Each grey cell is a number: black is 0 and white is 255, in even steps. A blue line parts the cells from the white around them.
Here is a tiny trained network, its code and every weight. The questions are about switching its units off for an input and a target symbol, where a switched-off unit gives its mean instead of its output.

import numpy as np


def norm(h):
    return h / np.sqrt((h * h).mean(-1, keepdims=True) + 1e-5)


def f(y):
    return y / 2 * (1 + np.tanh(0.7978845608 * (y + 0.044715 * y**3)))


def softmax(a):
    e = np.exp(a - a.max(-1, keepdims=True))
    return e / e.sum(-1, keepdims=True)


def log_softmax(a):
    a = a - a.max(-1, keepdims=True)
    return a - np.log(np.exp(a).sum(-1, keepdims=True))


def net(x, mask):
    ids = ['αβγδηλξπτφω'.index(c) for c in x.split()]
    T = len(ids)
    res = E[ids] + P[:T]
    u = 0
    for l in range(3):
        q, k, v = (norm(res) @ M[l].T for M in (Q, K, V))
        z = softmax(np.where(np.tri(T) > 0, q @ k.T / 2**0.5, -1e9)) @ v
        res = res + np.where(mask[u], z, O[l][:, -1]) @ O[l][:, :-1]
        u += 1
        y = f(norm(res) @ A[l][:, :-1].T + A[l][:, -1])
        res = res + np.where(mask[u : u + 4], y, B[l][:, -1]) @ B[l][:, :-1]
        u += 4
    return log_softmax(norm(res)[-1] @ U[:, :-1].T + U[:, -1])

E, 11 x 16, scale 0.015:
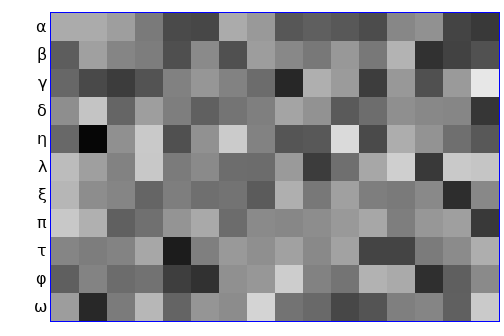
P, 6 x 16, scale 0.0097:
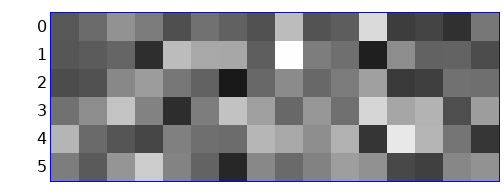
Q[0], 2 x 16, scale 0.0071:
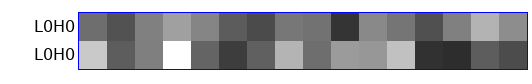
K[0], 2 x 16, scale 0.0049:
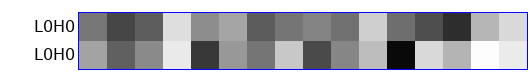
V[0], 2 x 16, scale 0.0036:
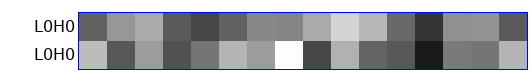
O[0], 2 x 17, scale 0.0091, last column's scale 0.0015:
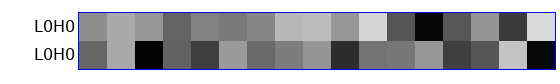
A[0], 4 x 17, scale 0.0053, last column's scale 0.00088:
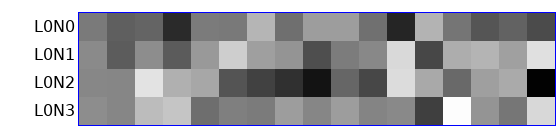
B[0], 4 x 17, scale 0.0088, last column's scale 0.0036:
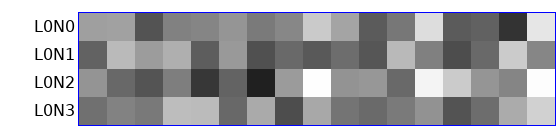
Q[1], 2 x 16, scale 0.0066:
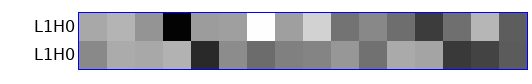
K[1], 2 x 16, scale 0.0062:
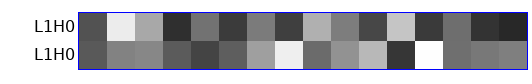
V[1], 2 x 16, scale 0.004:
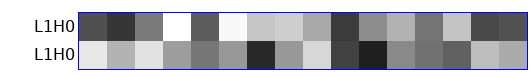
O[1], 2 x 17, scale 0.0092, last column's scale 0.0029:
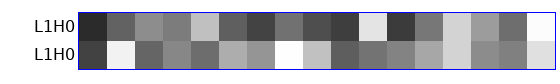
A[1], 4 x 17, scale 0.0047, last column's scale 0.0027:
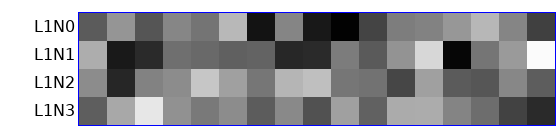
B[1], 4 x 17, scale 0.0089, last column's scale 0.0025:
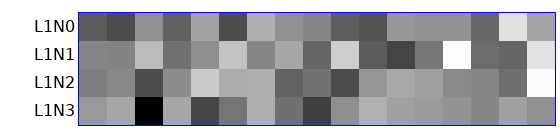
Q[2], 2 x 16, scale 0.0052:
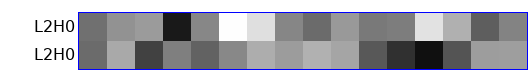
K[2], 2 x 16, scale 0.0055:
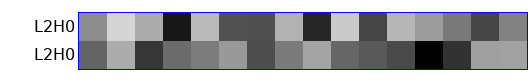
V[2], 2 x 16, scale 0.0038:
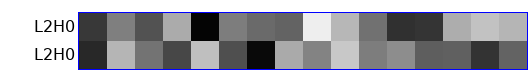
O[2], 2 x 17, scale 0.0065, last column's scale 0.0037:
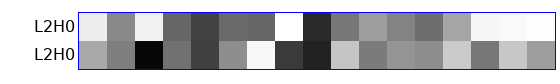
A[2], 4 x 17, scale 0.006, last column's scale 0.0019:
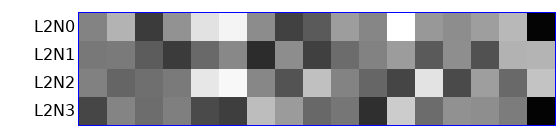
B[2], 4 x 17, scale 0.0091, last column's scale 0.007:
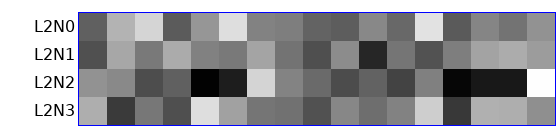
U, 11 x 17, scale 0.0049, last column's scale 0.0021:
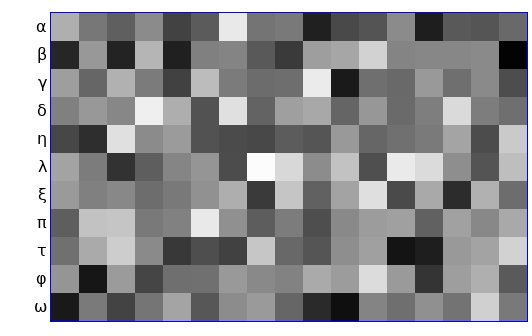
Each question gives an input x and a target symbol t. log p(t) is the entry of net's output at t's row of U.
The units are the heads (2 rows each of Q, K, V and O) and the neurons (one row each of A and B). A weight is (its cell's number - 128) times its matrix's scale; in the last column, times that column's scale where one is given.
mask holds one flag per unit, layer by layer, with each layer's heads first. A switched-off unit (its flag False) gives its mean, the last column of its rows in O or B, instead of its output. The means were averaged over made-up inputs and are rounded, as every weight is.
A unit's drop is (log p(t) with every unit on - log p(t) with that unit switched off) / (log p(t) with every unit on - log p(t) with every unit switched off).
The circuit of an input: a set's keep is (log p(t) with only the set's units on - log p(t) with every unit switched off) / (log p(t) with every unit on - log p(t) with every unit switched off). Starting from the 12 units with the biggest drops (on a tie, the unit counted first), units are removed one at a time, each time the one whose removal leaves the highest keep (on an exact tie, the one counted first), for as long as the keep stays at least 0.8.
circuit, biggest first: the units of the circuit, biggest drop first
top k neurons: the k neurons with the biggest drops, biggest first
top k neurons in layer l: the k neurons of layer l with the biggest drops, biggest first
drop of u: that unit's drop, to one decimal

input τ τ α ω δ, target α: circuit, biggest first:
[L0N0, L0N2, L2N2]
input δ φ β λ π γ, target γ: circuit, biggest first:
[L1N1, L1H0]
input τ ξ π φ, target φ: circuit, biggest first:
[L2N3, L2N2, L0N2]
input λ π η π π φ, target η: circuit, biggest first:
[L1H0]
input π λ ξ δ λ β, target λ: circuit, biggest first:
[L0H0, L0N2]
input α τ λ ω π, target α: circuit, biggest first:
[L2N2, L2H0]
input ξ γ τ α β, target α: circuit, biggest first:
[L2N2, L1H0]
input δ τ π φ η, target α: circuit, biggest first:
[L2N2, L0N2, L0N0]
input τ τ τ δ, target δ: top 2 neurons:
[L0N3, L2N2]
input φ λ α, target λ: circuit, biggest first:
[L0N2, L0H0]
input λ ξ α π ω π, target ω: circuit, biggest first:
[L0H0, L1N0]
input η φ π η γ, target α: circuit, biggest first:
[L2N2, L0N0]
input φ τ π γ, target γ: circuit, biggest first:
[L1H0, L1N1]
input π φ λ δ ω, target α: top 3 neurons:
[L2N2, L0N2, L1N2]
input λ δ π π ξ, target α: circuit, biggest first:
[L2N2, L0N2, L2H0]
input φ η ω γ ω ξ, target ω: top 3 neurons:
[L0N1, L2N1, L1N0]
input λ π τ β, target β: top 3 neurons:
[L1N3, L2N2, L0N2]
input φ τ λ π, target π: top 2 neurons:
[L2N0, L2N2]
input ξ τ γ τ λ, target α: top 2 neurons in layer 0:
[L0N2, L0N1]
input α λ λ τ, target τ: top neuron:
[L0N2]
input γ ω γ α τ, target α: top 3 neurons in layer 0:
[L0N0, L0N2, L0N1]
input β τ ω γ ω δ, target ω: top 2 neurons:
[L0N1, L1N0]
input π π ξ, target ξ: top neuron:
[L2N2]
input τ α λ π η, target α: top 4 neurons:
[L2N2, L0N2, L0N0, L1N2]
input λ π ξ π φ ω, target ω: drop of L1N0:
0.1
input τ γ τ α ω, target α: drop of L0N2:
0.1
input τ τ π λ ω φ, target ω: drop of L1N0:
0.1
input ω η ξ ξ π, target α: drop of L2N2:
0.4
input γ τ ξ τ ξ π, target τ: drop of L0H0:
0.3
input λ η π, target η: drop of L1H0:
0.5
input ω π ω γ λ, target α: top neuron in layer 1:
[L1N3]
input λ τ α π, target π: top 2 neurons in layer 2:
[L2N0, L2N2]
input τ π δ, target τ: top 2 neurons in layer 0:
[L0N2, L0N0]
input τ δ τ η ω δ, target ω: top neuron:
[L1N0]
